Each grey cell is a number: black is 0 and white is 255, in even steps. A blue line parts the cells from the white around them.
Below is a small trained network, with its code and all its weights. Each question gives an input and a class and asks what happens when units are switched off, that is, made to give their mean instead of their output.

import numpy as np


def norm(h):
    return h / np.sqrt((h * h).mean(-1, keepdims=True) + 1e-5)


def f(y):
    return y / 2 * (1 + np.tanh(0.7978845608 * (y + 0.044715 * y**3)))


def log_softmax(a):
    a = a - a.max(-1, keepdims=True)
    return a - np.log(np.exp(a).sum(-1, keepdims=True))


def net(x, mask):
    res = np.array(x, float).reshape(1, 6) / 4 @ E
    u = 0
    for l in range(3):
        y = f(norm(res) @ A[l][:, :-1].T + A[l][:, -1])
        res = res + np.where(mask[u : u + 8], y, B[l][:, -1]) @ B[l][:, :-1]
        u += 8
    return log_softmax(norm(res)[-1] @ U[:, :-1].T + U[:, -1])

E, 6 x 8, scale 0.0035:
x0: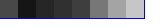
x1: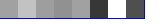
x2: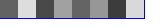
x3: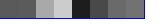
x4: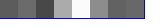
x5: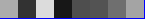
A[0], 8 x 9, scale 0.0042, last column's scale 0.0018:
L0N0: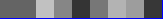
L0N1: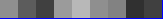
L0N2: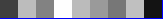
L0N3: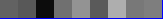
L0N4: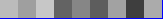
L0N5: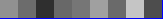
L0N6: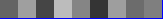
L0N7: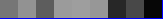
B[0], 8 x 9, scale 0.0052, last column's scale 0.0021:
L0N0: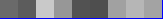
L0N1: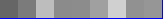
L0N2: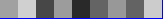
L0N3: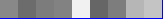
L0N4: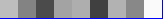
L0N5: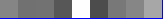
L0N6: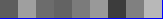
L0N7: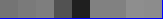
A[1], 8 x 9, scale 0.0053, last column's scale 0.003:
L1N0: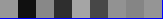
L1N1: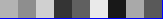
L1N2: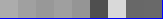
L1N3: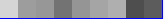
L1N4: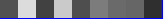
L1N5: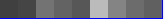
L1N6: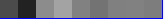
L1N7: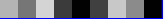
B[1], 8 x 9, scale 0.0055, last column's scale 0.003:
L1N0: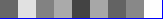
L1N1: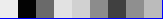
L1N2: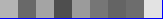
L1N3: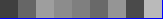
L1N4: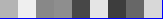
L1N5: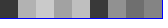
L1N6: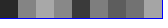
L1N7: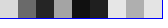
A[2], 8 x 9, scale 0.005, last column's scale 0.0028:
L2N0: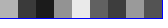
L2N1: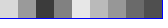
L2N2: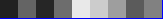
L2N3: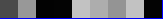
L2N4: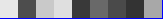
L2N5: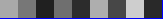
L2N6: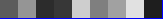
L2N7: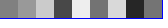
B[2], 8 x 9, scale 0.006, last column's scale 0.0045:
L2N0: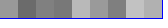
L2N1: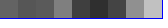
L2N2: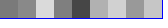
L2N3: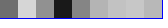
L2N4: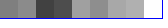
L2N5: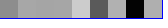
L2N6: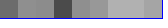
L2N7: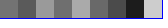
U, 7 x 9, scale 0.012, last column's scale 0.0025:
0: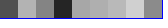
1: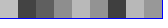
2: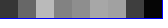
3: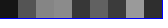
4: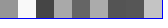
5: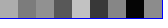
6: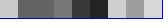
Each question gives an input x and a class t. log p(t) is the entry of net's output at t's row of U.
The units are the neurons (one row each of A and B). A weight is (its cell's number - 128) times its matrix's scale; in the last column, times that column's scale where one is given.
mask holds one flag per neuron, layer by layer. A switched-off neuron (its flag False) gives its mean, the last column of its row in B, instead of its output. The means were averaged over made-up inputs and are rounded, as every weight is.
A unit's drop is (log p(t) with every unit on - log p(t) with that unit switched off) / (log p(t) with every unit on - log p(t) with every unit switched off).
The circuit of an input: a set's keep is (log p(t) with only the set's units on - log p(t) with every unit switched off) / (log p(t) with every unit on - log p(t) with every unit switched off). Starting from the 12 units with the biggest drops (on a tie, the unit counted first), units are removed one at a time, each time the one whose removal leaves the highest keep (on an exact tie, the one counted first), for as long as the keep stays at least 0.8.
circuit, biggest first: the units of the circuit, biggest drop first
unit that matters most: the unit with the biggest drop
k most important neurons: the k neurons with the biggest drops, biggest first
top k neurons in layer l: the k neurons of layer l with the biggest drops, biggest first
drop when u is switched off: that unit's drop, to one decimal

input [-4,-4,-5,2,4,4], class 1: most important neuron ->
L2N2
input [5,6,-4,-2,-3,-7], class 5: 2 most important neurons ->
L2N7, L1N2
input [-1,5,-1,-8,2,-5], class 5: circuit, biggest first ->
L2N7, L1N0
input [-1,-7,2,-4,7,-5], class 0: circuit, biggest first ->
L2N3, L2N2
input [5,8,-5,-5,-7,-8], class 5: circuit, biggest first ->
L2N7, L1N2
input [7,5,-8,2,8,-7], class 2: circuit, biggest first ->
L2N2, L1N7
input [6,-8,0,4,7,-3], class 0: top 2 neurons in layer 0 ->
L0N5, L0N3
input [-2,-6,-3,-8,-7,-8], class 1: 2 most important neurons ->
L1N1, L0N4
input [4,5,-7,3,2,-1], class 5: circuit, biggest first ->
L1N2, L2N7
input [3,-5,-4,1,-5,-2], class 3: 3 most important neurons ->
L1N6, L0N2, L1N5
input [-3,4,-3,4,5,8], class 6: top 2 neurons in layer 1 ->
L1N7, L1N0
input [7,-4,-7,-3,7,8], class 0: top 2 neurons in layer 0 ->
L0N3, L0N5
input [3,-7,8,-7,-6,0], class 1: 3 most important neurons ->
L1N1, L0N4, L2N4
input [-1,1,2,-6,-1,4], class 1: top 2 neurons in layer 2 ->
L2N0, L2N5
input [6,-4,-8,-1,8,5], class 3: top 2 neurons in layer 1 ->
L1N6, L1N0
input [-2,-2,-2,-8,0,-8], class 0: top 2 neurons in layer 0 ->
L0N1, L0N3
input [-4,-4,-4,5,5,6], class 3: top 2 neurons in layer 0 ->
L0N2, L0N6
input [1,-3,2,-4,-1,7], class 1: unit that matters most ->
L1N1
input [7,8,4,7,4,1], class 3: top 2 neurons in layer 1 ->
L1N6, L1N7
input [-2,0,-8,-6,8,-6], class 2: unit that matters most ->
L2N2
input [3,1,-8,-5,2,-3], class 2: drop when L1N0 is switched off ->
0.1
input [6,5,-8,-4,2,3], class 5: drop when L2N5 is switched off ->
0.0
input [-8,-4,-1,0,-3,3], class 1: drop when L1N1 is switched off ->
0.3
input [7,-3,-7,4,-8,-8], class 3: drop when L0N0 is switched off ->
-0.1
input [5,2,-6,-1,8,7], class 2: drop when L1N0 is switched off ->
0.2
